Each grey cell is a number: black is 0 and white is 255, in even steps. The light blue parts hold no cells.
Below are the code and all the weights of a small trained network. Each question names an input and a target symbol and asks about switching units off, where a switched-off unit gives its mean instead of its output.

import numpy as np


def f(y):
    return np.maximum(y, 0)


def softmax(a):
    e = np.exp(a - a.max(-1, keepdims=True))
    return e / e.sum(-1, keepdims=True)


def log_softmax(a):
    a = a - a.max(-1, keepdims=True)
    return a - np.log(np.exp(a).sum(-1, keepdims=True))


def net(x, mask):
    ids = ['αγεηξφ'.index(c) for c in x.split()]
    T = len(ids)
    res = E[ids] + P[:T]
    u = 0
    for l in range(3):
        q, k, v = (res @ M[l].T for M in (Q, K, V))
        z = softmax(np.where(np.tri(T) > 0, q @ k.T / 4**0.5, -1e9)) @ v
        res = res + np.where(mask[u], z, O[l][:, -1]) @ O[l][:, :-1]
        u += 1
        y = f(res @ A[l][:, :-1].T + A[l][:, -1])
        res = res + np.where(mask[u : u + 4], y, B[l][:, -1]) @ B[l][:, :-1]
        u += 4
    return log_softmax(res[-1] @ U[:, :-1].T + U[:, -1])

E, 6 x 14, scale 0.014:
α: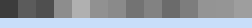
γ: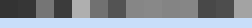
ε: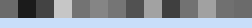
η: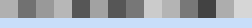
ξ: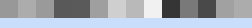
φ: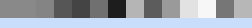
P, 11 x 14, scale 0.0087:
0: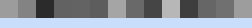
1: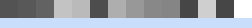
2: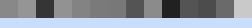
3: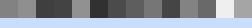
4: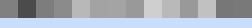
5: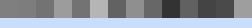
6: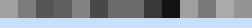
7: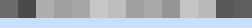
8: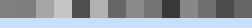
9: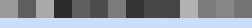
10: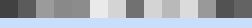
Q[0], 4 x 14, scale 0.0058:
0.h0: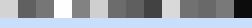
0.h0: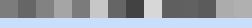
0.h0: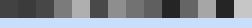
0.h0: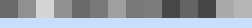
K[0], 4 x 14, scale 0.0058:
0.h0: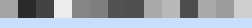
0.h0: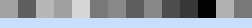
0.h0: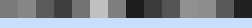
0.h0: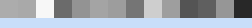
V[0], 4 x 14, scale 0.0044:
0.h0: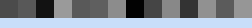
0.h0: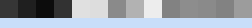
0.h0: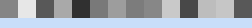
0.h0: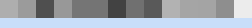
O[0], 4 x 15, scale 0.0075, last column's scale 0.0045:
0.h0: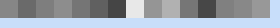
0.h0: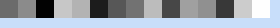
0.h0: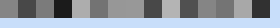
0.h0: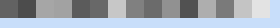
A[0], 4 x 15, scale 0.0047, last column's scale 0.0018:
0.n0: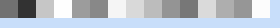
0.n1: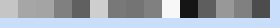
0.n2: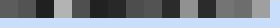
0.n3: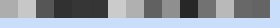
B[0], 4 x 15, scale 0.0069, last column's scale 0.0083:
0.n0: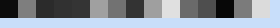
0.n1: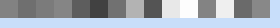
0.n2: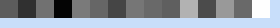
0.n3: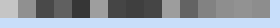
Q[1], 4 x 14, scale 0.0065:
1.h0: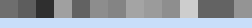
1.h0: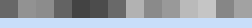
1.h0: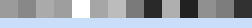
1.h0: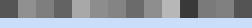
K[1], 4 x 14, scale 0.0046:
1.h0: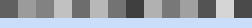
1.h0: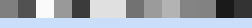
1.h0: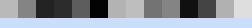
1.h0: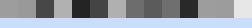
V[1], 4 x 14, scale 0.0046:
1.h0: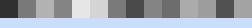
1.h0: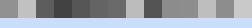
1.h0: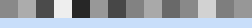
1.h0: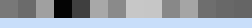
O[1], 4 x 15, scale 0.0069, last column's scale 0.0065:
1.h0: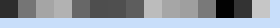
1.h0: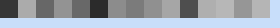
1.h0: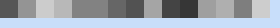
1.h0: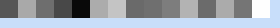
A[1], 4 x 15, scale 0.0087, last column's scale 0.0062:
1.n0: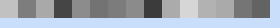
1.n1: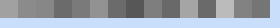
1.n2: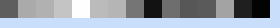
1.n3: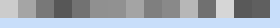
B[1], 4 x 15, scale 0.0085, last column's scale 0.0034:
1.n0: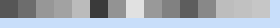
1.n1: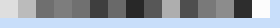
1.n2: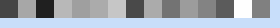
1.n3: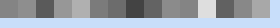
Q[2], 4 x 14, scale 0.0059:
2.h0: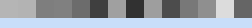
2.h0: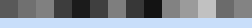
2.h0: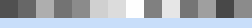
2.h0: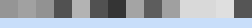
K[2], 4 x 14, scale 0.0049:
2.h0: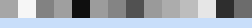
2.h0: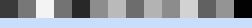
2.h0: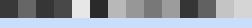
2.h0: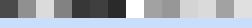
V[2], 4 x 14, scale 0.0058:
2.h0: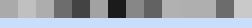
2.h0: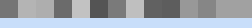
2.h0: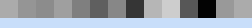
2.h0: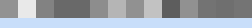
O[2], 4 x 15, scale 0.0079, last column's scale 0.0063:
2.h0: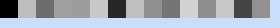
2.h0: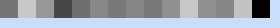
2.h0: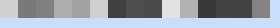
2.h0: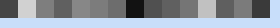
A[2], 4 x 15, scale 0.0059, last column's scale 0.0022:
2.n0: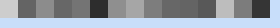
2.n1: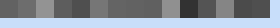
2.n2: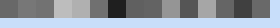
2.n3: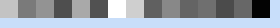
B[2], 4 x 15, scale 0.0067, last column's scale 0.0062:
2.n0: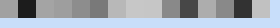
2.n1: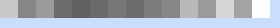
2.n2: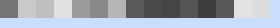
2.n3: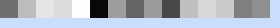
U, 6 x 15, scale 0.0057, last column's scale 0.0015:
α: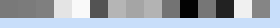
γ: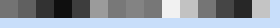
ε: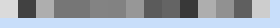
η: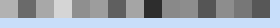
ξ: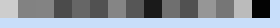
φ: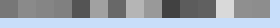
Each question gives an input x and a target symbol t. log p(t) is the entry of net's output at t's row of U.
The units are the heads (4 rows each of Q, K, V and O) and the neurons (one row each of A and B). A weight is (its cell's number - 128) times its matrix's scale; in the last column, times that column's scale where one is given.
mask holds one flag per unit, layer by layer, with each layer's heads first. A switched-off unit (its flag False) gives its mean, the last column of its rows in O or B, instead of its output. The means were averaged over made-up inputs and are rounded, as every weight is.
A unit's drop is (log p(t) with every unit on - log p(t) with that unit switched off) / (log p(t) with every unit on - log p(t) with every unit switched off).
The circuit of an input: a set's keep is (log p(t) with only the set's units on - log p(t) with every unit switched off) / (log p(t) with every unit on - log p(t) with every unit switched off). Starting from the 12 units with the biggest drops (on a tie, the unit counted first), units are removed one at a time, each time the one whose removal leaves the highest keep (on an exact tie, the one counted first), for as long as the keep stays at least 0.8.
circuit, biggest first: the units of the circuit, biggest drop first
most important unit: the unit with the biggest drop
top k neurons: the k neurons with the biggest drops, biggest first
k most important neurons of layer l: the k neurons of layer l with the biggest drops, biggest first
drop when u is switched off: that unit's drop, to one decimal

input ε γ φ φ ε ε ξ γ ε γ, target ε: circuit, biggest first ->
2.h0, 0.n0, 2.n0
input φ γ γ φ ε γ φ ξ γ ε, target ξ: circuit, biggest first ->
2.h0, 0.n2, 2.n2
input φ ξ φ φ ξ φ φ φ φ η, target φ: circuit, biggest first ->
2.h0
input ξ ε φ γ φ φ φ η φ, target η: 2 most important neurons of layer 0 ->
0.n2, 0.n0
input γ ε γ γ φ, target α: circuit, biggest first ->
1.h0, 0.n2, 0.h0
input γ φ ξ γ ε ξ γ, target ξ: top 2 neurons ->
0.n2, 2.n2
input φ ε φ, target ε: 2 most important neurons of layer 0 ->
0.n0, 0.n2
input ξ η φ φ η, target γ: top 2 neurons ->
0.n0, 0.n1
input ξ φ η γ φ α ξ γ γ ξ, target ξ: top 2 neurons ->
1.n1, 2.n2
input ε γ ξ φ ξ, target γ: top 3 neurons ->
0.n0, 2.n2, 1.n1
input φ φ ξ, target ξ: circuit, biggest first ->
2.h0, 0.h0
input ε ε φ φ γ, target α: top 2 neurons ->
0.n2, 2.n3
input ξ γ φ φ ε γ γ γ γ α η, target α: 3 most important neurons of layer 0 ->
0.n2, 0.n3, 0.n1
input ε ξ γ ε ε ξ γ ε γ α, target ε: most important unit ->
1.h0
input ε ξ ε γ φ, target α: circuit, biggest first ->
0.n2, 1.h0, 0.h0
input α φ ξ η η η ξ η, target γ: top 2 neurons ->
0.n0, 2.n2
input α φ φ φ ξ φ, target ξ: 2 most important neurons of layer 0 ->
0.n2, 0.n1
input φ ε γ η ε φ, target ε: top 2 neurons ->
0.n2, 0.n0
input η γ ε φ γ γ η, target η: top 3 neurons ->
1.n1, 2.n2, 0.n0
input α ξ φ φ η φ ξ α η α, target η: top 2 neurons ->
2.n2, 0.n0
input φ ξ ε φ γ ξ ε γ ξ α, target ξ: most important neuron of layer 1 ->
1.n1
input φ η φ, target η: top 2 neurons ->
0.n0, 0.n2
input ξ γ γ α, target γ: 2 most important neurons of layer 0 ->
0.n2, 0.n3
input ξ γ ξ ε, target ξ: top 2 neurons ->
0.n2, 2.n2
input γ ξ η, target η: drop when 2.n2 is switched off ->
0.1
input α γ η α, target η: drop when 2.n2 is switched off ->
0.2
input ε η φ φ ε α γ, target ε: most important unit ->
1.h0
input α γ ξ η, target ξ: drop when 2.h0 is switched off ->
0.6
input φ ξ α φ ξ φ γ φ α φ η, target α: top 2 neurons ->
0.n2, 2.n1
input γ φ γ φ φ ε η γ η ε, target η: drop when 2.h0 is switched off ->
0.8
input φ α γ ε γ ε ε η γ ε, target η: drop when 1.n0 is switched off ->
0.0
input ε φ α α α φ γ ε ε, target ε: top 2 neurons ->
0.n2, 2.n0
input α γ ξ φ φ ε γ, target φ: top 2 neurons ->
0.n2, 0.n0
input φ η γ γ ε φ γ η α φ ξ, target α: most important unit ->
0.h0
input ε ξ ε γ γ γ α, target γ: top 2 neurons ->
0.n2, 2.n2
